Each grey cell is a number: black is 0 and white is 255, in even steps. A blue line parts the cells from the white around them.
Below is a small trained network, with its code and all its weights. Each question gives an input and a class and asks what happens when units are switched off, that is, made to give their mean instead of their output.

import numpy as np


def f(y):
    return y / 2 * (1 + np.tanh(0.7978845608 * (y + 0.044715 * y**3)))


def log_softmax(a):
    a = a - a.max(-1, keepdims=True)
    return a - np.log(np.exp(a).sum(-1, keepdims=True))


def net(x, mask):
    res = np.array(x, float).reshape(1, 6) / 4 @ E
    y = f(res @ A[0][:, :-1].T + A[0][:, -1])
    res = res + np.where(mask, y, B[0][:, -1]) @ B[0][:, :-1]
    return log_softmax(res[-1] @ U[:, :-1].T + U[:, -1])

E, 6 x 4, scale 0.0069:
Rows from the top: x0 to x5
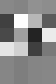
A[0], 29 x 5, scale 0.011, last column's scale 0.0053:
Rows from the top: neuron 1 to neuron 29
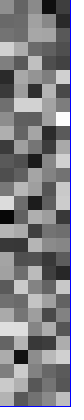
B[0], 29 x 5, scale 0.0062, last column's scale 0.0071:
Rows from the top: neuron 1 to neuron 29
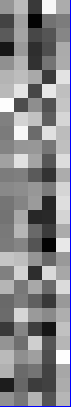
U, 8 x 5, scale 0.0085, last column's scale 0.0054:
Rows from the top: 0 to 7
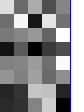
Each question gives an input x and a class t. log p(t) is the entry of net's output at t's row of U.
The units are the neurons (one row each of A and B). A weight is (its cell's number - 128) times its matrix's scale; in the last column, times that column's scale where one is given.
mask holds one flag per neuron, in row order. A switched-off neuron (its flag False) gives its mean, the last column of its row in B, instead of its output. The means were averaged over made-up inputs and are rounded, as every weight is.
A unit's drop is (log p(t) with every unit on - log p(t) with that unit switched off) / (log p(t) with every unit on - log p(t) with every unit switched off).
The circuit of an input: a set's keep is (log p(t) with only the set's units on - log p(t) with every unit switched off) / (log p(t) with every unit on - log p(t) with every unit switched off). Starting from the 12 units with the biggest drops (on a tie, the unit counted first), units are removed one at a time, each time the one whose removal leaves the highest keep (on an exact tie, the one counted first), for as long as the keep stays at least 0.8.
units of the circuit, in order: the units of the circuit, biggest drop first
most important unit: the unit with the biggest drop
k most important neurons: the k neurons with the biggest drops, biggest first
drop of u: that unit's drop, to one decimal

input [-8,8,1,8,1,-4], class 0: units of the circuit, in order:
neuron 8
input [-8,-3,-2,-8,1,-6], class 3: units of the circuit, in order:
neuron 18; neuron 16
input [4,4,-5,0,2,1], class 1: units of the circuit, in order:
neuron 20; neuron 10; neuron 1
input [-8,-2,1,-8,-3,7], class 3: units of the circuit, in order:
neuron 16; neuron 18
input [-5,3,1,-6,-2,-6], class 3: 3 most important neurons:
neuron 16; neuron 18; neuron 26
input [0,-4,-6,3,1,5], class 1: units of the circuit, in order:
neuron 10; neuron 1; neuron 20
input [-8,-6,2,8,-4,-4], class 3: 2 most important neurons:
neuron 28; neuron 4
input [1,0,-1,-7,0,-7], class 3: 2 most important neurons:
neuron 16; neuron 18
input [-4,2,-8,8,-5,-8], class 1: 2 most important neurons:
neuron 10; neuron 1
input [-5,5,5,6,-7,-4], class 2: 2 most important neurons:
neuron 25; neuron 21
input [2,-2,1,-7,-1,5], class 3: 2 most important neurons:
neuron 16; neuron 18
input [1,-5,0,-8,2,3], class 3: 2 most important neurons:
neuron 18; neuron 16
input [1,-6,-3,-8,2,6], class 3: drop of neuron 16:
0.2
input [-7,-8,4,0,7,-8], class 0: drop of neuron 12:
0.1
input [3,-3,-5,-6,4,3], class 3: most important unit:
neuron 18
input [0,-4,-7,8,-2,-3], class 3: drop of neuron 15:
0.4
